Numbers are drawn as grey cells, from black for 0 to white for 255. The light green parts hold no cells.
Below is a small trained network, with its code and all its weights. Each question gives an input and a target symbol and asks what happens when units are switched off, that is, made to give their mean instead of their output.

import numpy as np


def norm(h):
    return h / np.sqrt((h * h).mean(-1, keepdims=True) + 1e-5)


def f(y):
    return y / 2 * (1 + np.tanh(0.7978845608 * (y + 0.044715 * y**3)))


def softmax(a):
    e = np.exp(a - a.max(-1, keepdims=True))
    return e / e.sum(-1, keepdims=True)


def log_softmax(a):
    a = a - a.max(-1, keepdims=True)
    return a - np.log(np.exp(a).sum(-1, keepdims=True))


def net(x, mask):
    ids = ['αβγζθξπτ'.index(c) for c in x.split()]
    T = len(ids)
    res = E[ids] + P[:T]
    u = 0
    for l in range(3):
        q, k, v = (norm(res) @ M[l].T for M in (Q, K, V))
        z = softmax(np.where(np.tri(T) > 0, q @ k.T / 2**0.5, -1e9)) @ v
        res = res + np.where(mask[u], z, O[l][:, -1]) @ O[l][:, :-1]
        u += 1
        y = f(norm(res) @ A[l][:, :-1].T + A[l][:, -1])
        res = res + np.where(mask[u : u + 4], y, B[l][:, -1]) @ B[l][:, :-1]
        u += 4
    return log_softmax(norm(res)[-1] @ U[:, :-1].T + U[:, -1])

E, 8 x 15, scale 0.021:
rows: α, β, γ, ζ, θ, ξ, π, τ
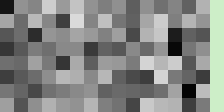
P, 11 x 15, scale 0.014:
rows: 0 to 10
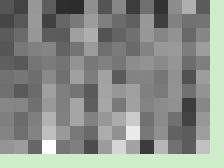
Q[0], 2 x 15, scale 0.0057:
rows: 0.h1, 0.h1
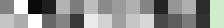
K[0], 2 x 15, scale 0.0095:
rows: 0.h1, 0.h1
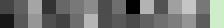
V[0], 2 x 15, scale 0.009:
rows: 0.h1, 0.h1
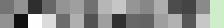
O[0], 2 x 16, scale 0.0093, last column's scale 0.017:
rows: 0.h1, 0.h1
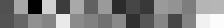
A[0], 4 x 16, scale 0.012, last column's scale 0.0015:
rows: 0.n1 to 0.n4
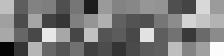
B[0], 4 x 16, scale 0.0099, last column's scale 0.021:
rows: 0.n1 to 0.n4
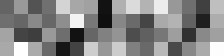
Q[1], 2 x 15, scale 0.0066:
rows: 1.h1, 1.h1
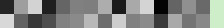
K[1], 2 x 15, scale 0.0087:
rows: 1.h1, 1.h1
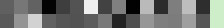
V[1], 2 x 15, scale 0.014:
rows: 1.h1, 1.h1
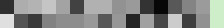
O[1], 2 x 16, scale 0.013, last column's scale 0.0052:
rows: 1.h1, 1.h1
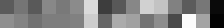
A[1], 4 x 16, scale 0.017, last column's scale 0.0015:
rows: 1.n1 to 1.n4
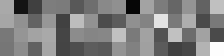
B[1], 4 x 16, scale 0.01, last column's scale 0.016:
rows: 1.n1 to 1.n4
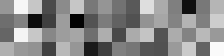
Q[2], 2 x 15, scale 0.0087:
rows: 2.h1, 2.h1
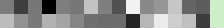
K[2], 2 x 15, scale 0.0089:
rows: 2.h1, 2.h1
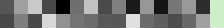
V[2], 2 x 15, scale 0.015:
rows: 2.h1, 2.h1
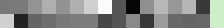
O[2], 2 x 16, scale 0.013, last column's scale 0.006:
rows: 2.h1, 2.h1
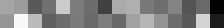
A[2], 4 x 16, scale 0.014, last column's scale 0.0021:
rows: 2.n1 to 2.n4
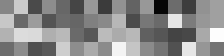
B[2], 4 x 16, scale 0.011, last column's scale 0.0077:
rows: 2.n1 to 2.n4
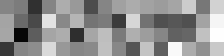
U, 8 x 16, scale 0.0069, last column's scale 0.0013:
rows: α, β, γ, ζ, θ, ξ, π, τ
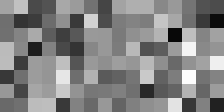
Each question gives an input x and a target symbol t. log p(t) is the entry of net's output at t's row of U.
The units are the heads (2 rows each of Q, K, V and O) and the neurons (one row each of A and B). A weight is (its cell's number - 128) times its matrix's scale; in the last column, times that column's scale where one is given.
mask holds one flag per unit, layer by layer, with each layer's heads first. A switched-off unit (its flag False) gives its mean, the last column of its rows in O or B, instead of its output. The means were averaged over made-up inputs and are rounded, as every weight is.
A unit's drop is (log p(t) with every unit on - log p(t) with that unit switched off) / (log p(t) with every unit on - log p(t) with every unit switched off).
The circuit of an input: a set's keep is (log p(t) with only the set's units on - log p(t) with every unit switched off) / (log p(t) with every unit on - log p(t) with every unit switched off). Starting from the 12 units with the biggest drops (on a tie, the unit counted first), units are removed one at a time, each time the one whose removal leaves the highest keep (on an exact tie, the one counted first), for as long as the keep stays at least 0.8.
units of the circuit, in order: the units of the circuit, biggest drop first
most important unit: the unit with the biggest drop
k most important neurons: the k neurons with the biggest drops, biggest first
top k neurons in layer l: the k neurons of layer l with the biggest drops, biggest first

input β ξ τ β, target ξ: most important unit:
0.n3
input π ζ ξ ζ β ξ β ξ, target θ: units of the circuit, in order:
(0.n2 2.n3 1.n2)
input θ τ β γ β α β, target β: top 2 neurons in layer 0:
(0.n2 0.n3)
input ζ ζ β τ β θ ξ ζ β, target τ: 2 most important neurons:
(0.n2 0.n1)
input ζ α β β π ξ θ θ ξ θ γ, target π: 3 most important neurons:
(0.n1 1.n4 1.n1)
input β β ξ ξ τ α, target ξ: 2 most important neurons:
(1.n1 2.n4)
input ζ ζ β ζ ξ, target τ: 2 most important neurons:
(0.n1 1.n2)
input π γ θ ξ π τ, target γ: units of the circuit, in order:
(0.n1 2.h1 1.h1)
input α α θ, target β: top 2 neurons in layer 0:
(0.n4 0.n2)
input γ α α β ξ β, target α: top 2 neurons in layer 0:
(0.n2 0.n4)
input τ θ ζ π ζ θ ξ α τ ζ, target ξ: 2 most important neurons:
(0.n4 2.n4)
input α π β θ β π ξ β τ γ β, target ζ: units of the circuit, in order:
(0.h1 1.n2)
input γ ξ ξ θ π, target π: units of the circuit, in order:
(1.n2 1.h1)
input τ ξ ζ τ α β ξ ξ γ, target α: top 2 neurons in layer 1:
(1.n1 1.n4)
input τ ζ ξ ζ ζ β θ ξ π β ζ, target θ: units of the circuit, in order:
(2.n3 0.n2)
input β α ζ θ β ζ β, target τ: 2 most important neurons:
(0.n2 1.n4)
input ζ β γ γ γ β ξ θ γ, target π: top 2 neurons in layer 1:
(1.n1 1.n4)
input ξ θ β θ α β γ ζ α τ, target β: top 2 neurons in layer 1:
(1.n1 1.n3)
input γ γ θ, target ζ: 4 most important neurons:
(0.n4 1.n1 1.n2 2.n2)
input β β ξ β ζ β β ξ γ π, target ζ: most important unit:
0.h1
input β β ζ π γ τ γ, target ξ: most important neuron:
(2.n4)
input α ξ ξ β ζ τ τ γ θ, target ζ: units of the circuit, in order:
(0.h1 1.h1)
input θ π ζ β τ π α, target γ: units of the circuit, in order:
(2.h1 0.n1 2.n4)
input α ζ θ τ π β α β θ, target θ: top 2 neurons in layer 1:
(1.n2 1.n4)
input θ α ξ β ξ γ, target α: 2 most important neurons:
(1.n1 0.n3)
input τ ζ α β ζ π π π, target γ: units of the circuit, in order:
(2.h1 1.h1)
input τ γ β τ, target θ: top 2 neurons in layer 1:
(1.n1 1.n2)
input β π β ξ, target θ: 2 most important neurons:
(0.n2 0.n1)
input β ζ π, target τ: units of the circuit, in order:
(2.h1)
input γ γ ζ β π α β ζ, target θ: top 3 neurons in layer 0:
(0.n4 0.n2 0.n1)
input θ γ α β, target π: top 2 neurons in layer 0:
(0.n4 0.n1)
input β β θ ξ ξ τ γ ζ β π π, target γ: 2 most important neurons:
(0.n2 0.n1)
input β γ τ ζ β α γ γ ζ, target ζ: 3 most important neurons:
(0.n4 1.n1 1.n2)
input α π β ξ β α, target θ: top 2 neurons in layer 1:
(1.n2 1.n3)
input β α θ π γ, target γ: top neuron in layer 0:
(0.n1)
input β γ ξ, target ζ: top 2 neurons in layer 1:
(1.n1 1.n2)
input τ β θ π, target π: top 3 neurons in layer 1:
(1.n4 1.n2 1.n3)
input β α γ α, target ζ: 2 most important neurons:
(0.n4 1.n1)
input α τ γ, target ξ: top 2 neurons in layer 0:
(0.n4 0.n3)
